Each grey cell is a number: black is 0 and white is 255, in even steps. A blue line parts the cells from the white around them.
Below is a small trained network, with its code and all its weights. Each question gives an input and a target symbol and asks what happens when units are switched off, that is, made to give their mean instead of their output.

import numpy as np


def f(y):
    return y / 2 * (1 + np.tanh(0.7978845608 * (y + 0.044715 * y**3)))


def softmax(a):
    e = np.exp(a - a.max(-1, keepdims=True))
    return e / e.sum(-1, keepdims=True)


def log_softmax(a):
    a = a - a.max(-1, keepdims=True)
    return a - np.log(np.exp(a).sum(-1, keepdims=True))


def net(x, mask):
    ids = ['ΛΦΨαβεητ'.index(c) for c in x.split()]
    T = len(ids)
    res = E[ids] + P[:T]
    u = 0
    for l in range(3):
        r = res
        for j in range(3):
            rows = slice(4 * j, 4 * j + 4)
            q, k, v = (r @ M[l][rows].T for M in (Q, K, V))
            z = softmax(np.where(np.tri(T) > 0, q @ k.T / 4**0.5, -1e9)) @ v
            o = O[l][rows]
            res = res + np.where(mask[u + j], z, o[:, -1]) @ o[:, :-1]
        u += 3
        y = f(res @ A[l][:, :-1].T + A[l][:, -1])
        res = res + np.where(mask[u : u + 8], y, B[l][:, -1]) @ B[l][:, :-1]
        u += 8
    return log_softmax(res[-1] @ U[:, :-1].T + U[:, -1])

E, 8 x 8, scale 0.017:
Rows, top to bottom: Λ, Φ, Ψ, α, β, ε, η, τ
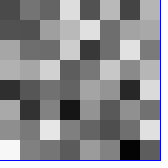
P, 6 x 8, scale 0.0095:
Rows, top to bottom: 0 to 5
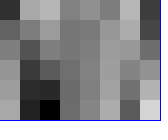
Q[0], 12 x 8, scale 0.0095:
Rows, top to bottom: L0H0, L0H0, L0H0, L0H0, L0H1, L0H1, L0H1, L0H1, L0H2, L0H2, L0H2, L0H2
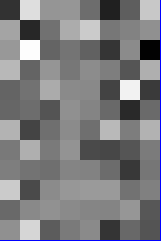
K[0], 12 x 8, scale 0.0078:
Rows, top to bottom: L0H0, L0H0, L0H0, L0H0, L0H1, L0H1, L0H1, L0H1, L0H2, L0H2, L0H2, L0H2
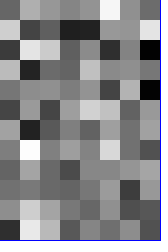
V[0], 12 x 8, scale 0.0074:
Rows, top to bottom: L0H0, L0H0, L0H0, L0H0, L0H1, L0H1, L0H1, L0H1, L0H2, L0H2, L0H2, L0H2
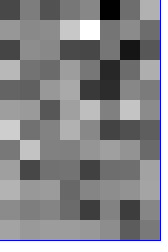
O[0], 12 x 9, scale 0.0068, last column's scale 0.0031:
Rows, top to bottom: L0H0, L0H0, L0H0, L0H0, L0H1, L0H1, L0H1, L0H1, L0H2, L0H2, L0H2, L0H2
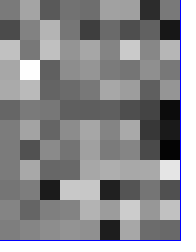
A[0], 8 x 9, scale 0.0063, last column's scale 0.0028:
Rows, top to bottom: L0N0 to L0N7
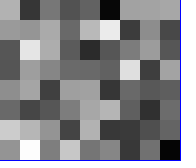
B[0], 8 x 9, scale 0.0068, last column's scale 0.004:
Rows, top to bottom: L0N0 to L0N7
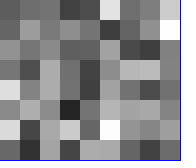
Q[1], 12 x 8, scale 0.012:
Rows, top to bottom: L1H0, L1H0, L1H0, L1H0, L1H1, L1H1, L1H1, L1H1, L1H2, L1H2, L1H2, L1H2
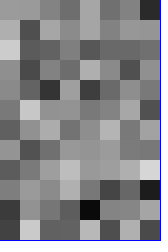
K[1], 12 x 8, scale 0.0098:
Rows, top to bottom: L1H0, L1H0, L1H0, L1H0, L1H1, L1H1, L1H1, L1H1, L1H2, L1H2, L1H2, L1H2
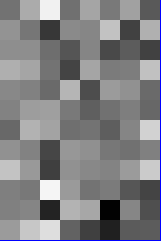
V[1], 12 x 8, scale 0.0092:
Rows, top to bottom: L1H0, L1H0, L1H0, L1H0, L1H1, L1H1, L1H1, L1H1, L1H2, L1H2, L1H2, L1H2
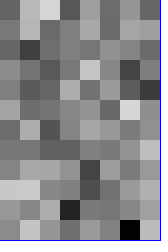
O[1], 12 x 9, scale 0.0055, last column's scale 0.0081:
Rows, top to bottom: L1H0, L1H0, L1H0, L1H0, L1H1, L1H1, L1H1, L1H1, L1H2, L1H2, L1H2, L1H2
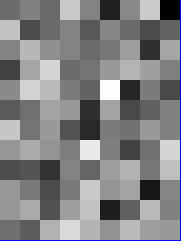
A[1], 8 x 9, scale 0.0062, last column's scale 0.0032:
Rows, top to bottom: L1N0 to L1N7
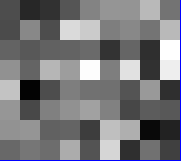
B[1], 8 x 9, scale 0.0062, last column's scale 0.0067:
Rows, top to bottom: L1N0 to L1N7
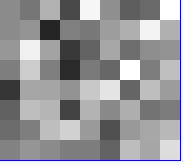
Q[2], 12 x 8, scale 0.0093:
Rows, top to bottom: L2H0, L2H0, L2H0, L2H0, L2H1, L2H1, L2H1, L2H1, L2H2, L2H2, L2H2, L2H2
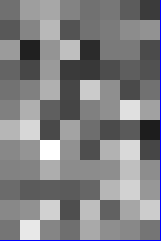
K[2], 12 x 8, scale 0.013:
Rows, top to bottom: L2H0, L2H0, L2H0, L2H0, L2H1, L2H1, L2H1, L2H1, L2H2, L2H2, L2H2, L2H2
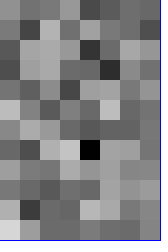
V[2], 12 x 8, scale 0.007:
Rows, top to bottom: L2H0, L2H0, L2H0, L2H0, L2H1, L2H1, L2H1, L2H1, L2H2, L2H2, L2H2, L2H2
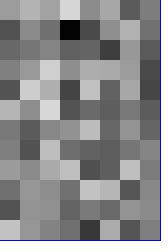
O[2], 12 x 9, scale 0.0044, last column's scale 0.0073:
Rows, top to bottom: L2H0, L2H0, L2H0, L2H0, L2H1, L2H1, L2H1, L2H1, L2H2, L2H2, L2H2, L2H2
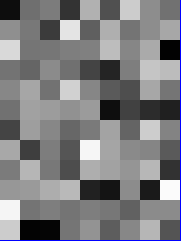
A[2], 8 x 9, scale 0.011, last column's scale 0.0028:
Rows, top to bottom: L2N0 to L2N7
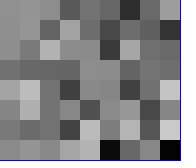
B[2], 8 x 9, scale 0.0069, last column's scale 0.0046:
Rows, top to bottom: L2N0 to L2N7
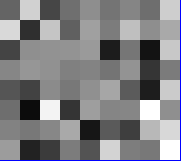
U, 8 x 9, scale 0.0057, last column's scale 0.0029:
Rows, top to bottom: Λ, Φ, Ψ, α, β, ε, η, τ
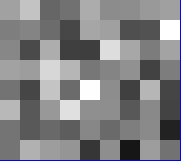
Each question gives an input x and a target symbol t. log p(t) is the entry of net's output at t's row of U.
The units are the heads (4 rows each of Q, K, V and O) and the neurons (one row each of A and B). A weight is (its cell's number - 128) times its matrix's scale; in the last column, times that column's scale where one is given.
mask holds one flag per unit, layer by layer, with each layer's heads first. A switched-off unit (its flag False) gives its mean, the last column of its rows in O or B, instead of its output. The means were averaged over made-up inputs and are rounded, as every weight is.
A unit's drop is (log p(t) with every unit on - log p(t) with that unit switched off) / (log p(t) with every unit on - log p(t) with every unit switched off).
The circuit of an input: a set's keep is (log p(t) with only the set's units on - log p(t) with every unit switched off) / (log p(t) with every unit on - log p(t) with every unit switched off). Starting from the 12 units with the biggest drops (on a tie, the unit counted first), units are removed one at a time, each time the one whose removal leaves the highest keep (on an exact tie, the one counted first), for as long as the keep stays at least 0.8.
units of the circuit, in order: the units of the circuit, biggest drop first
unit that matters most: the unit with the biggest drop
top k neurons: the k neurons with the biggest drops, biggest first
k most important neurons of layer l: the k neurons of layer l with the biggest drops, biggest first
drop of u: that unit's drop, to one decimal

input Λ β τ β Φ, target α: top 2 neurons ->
L1N3; L1N0
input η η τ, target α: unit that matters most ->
L0N6
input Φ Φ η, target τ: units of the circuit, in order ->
L0H0; L1H2
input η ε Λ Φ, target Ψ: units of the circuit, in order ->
L1N3; L2H1; L1H2
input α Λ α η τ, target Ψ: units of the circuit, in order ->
L0N6; L1H0
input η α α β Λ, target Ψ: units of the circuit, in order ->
L1H2; L2H1
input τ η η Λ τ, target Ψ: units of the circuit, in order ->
L0N6; L1H2; L1H0
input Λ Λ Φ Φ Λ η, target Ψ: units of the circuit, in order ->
L1H2; L2H1
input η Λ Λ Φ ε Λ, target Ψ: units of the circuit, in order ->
L1H2; L1H0
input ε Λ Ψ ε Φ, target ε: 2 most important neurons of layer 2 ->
L2N7; L2N1
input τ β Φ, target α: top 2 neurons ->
L1N3; L2N2
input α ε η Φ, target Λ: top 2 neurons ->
L1N1; L1N3
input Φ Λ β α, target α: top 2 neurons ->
L2N2; L1N0
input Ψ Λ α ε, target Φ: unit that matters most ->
L1H2
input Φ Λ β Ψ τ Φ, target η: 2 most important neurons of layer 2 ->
L2N6; L2N2
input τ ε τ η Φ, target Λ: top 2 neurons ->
L1N1; L1N0
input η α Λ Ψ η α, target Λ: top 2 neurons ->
L1N3; L1N1
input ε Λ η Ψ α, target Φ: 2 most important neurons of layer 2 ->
L2N4; L2N0
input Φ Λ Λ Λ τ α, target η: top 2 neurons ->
L0N6; L1N3
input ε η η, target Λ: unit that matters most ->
L0H2
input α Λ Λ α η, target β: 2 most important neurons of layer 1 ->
L1N0; L1N4
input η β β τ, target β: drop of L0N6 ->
0.2
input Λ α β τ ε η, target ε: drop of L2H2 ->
0.2
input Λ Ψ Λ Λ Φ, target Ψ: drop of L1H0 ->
0.1
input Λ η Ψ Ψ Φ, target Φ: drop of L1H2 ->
0.3
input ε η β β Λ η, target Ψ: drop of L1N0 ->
-0.1
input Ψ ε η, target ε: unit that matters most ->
L2H0
